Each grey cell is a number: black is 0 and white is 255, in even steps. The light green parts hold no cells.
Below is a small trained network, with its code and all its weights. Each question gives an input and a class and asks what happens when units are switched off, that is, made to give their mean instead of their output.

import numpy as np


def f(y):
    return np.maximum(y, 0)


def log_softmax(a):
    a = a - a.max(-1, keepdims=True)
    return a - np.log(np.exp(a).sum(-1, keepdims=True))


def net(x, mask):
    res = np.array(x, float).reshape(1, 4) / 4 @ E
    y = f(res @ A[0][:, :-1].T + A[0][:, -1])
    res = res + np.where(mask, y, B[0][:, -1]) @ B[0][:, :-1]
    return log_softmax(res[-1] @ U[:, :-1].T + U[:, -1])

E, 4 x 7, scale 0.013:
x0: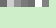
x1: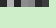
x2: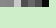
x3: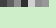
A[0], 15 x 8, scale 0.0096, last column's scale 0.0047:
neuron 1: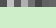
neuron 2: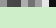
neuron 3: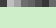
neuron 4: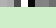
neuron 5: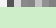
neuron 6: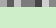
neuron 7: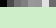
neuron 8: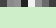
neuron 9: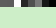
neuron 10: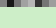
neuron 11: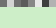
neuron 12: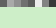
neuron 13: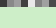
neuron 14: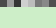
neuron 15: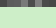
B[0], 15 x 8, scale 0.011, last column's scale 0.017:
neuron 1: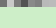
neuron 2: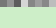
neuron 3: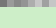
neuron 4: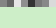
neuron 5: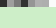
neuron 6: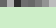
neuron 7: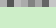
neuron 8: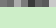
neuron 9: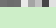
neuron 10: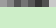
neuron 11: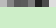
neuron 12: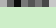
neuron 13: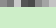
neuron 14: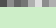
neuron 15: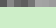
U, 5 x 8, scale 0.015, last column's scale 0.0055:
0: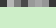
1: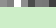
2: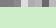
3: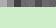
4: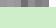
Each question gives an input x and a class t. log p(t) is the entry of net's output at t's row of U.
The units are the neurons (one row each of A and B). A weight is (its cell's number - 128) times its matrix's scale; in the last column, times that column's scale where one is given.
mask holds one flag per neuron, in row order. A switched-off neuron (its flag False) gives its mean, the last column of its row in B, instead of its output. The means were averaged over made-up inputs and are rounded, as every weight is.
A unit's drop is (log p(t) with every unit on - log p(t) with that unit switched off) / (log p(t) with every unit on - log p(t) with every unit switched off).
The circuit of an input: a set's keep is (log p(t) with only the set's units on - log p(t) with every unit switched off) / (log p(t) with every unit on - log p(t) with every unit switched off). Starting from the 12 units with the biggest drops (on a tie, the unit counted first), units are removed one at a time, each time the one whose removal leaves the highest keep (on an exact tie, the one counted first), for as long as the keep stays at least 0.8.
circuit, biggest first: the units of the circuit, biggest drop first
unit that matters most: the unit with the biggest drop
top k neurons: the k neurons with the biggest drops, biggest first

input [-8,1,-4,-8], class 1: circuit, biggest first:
neuron 4
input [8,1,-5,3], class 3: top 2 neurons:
neuron 11; neuron 12
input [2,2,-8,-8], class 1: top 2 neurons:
neuron 4; neuron 9
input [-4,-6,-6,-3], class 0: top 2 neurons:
neuron 5; neuron 9
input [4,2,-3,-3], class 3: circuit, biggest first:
neuron 9; neuron 5
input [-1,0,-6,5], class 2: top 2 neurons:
neuron 4; neuron 2
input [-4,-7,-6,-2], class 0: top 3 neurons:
neuron 5; neuron 9; neuron 6
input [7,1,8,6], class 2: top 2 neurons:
neuron 9; neuron 3
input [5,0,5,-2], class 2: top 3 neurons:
neuron 9; neuron 10; neuron 3
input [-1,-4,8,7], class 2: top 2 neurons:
neuron 9; neuron 4
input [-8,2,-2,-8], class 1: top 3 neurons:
neuron 4; neuron 12; neuron 11
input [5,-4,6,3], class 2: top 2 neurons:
neuron 9; neuron 10
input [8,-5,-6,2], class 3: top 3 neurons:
neuron 12; neuron 11; neuron 9
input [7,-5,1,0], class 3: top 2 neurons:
neuron 12; neuron 11
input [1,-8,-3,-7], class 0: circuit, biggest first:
neuron 5
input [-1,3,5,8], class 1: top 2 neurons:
neuron 8; neuron 13
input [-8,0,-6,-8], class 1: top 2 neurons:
neuron 4; neuron 12
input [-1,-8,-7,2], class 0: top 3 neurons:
neuron 5; neuron 9; neuron 6
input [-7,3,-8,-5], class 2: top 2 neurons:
neuron 14; neuron 2
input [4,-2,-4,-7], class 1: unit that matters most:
neuron 4
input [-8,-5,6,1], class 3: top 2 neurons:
neuron 10; neuron 6
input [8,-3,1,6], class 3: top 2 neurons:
neuron 12; neuron 11
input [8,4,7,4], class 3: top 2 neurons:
neuron 11; neuron 12
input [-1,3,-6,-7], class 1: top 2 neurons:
neuron 4; neuron 9
